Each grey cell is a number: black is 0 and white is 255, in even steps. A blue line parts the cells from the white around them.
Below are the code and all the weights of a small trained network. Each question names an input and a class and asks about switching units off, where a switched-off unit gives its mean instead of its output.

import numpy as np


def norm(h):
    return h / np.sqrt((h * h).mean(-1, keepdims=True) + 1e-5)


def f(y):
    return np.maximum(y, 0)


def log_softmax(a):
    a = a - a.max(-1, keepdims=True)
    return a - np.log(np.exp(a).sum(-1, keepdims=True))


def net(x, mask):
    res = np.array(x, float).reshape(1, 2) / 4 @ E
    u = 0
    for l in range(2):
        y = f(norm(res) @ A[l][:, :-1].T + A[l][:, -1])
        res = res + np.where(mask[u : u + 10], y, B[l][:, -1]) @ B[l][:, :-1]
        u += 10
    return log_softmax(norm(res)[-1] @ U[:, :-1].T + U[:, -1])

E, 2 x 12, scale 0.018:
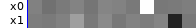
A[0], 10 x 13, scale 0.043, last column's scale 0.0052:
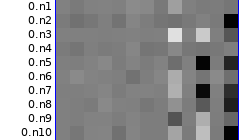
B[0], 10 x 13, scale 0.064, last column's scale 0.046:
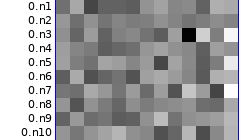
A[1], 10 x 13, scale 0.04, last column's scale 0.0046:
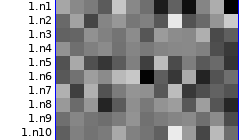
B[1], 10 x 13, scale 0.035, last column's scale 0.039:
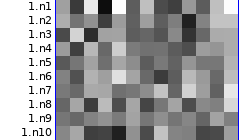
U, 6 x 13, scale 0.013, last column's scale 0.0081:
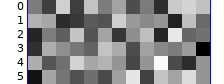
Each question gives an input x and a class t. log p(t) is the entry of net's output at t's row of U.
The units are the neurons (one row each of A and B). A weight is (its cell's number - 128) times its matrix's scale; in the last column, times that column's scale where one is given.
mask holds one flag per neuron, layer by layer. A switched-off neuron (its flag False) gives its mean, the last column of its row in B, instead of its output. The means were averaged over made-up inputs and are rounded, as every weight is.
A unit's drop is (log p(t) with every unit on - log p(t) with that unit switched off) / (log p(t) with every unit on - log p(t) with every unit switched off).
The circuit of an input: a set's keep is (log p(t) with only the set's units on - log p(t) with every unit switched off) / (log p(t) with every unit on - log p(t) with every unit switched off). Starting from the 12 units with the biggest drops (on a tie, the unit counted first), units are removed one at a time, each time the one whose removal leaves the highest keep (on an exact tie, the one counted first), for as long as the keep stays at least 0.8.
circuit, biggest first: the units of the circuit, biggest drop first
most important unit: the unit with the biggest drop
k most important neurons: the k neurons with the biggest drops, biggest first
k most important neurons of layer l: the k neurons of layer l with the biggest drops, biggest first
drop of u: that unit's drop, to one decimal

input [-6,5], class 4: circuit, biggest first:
[0.n3]
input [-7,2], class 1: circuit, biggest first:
[0.n7 0.n3]
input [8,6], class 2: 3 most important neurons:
[0.n10 1.n1 0.n7]
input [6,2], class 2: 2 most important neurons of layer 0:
[0.n7 0.n3]
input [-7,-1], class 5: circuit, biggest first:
[0.n3 0.n5]
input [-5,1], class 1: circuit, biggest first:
[0.n3 0.n7]
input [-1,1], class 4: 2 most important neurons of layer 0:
[0.n3 0.n6]
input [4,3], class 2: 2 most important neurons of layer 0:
[0.n10 0.n7]
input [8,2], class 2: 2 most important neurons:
[0.n7 0.n3]
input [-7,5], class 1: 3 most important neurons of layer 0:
[0.n7 0.n3 0.n10]
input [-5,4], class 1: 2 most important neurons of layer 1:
[1.n10 1.n2]
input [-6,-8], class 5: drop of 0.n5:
0.1
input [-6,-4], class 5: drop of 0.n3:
0.4
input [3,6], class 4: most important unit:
0.n7
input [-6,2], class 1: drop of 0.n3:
0.8
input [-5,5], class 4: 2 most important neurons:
[0.n3 0.n6]
